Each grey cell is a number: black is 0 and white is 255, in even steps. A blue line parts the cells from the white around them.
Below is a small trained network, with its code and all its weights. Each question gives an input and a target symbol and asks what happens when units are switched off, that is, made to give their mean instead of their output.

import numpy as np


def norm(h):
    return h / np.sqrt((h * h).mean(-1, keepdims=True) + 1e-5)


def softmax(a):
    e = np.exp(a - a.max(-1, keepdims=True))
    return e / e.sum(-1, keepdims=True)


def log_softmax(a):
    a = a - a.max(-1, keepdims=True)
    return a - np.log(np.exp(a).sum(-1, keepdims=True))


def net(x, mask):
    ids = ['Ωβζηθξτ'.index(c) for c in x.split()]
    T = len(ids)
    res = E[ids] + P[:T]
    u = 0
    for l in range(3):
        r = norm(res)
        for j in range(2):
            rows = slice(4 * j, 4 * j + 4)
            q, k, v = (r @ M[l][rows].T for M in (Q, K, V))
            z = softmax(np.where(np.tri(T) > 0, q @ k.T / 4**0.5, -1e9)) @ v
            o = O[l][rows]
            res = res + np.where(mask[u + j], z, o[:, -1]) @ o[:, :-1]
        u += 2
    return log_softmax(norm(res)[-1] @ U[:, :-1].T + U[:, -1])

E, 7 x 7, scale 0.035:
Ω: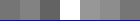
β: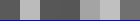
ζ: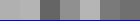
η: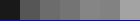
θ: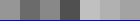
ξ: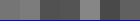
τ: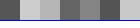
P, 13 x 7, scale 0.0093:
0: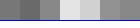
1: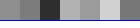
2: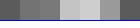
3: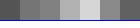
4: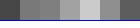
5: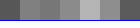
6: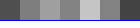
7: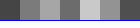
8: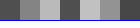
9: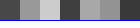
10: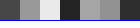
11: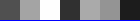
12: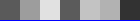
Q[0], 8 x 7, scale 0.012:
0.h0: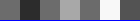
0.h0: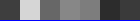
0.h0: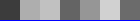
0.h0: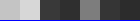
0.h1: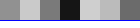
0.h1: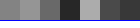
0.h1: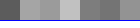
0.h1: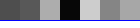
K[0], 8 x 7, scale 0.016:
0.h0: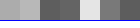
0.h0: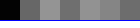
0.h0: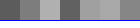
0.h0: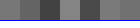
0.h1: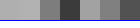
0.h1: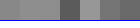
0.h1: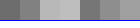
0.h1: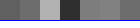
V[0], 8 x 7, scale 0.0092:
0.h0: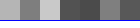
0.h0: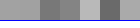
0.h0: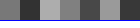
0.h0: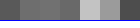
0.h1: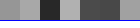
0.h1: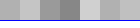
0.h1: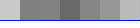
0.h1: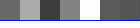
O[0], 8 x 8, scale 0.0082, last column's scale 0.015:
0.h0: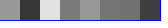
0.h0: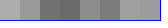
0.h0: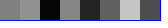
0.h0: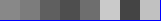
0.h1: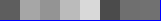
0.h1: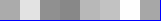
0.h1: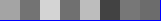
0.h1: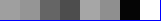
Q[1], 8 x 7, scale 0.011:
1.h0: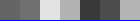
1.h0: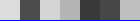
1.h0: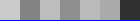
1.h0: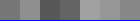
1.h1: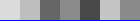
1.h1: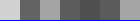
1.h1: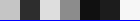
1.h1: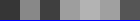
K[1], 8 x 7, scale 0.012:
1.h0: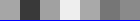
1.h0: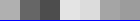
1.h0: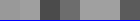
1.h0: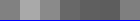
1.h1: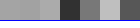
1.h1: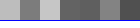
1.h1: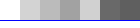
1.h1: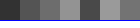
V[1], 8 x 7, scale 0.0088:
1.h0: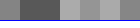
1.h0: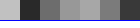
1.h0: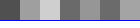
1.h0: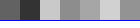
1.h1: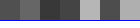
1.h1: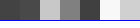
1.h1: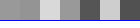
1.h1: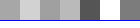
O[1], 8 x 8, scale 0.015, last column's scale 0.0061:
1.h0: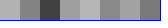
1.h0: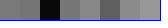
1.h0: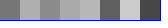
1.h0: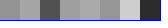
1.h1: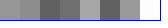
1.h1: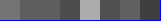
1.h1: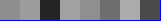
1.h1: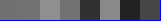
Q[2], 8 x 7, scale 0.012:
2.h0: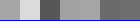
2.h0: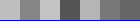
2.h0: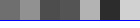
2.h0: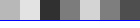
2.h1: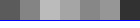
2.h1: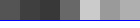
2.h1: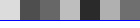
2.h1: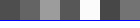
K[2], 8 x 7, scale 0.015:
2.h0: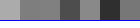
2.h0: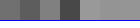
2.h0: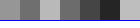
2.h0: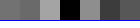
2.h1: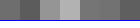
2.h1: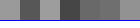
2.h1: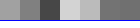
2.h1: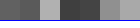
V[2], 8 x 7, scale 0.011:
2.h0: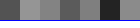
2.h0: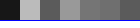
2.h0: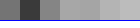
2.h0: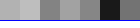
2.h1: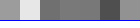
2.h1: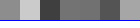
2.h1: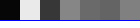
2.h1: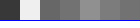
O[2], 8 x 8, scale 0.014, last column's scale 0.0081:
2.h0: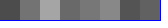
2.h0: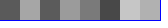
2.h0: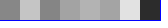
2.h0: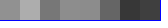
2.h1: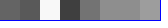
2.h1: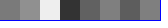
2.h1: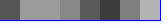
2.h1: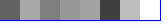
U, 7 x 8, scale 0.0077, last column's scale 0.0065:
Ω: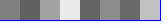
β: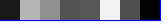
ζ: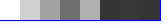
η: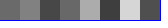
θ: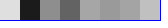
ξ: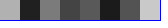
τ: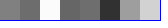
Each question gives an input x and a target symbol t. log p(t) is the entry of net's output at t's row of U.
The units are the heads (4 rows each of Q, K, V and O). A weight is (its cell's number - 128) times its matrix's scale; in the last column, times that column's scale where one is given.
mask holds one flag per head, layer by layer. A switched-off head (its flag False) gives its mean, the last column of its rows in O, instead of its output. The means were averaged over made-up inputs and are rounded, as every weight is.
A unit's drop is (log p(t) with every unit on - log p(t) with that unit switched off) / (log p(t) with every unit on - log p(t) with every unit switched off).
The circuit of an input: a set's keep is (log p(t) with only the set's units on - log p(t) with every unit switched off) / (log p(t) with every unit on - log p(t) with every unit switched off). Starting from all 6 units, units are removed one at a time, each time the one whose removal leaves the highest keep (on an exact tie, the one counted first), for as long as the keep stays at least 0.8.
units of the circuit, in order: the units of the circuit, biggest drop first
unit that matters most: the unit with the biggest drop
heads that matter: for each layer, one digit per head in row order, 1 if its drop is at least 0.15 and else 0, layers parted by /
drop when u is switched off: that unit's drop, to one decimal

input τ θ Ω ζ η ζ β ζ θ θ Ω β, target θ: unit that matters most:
0.h1
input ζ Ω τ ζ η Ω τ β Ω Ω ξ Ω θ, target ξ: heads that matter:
01 / 11 / 00
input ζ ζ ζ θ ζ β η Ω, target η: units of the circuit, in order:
(1.h1, 2.h0)
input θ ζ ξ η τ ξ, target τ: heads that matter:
10 / 11 / 01
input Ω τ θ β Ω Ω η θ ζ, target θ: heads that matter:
01 / 10 / 11
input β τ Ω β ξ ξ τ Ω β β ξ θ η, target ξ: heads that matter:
10 / 01 / 00
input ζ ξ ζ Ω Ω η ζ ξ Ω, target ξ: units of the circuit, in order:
(1.h0, 2.h0)
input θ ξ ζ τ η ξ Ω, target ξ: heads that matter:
00 / 11 / 00
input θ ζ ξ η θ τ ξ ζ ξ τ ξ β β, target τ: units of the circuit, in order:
(1.h0, 2.h1)
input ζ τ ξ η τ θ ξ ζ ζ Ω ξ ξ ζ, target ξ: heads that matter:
00 / 10 / 10
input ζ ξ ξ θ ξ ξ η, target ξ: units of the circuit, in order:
(1.h0, 1.h1)
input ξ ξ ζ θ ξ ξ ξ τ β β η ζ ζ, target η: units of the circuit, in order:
(1.h1, 2.h0, 0.h0)
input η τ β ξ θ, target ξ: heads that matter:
01 / 01 / 00
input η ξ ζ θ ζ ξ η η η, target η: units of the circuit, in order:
(2.h1)
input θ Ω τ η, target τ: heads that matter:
00 / 11 / 01
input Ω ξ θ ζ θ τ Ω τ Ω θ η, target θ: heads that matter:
11 / 11 / 01
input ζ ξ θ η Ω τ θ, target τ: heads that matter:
10 / 10 / 00
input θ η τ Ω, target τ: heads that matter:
01 / 11 / 01
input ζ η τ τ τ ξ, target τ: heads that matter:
10 / 10 / 01
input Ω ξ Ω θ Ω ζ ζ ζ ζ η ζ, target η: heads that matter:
01 / 01 / 10
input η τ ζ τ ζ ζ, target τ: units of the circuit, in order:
(1.h0)
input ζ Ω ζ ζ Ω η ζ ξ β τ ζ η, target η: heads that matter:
01 / 01 / 11
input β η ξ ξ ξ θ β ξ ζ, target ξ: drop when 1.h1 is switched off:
0.2
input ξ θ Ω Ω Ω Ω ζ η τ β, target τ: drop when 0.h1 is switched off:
0.0
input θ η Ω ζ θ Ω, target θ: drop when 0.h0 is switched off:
0.1
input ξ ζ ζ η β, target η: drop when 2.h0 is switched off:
0.3
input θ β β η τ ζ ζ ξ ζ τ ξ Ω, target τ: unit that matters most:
1.h1
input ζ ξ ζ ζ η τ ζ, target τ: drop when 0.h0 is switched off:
0.2
